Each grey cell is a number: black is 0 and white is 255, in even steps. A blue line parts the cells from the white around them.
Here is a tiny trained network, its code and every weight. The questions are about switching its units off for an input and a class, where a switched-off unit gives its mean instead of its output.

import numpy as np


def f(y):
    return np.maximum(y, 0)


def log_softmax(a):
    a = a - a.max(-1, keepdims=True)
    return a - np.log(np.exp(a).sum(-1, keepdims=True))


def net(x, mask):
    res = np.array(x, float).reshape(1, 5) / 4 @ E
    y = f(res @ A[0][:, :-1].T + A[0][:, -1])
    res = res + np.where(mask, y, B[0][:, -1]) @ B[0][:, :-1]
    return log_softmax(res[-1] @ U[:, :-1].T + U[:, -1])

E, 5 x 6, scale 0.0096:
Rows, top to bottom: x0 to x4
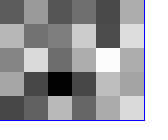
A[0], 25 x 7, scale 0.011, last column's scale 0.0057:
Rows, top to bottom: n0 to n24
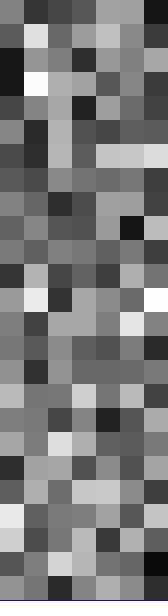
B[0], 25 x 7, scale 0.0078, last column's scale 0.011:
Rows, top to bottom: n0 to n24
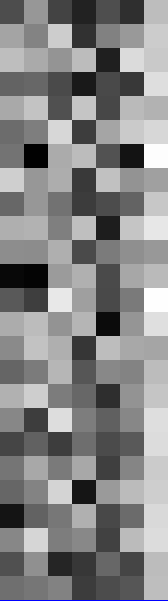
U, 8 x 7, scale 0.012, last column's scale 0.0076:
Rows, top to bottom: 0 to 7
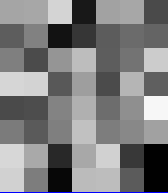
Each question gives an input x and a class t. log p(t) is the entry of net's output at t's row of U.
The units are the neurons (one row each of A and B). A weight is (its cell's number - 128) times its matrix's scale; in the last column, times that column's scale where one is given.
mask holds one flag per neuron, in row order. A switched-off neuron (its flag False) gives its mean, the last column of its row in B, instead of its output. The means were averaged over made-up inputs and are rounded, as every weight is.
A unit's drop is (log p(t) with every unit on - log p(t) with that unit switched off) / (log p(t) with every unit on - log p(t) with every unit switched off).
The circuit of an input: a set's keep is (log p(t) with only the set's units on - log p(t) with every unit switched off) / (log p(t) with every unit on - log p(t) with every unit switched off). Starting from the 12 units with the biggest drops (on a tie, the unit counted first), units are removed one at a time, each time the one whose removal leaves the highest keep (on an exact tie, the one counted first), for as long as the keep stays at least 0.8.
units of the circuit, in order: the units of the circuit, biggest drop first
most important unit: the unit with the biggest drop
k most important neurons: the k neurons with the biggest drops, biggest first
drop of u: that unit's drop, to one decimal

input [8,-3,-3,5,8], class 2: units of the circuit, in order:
(n6)
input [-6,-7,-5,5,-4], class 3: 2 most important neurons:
(n9 n6)
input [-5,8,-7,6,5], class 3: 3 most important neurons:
(n13 n22 n20)
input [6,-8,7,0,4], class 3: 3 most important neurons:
(n2 n4 n19)
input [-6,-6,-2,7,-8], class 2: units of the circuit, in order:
(n9 n21)
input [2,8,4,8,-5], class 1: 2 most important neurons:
(n24 n0)
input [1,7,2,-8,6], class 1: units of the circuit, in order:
(n3 n23)
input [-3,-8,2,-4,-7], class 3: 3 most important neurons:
(n9 n6 n11)
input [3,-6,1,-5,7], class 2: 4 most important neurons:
(n6 n2 n22 n16)
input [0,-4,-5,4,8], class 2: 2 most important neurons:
(n6 n20)
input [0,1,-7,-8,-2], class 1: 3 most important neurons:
(n18 n23 n3)
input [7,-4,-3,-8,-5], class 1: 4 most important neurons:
(n3 n23 n6 n18)
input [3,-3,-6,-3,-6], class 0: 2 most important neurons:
(n5 n6)
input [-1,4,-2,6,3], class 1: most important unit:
n0
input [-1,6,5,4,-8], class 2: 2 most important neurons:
(n12 n21)
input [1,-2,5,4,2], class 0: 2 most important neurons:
(n1 n20)
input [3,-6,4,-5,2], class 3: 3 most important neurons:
(n2 n4 n19)
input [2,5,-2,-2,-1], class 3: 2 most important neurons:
(n6 n22)
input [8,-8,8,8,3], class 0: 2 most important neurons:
(n1 n20)
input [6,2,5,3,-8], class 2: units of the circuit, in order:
(n12)
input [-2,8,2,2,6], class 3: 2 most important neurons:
(n13 n16)
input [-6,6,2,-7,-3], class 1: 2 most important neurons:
(n18 n23)
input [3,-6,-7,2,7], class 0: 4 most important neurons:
(n5 n7 n14 n21)
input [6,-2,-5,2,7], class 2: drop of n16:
-0.1
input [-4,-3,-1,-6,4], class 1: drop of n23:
0.4
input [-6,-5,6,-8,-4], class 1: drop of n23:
0.2
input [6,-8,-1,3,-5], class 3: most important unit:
n9
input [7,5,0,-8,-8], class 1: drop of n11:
-0.1
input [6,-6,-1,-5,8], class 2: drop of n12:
-0.1
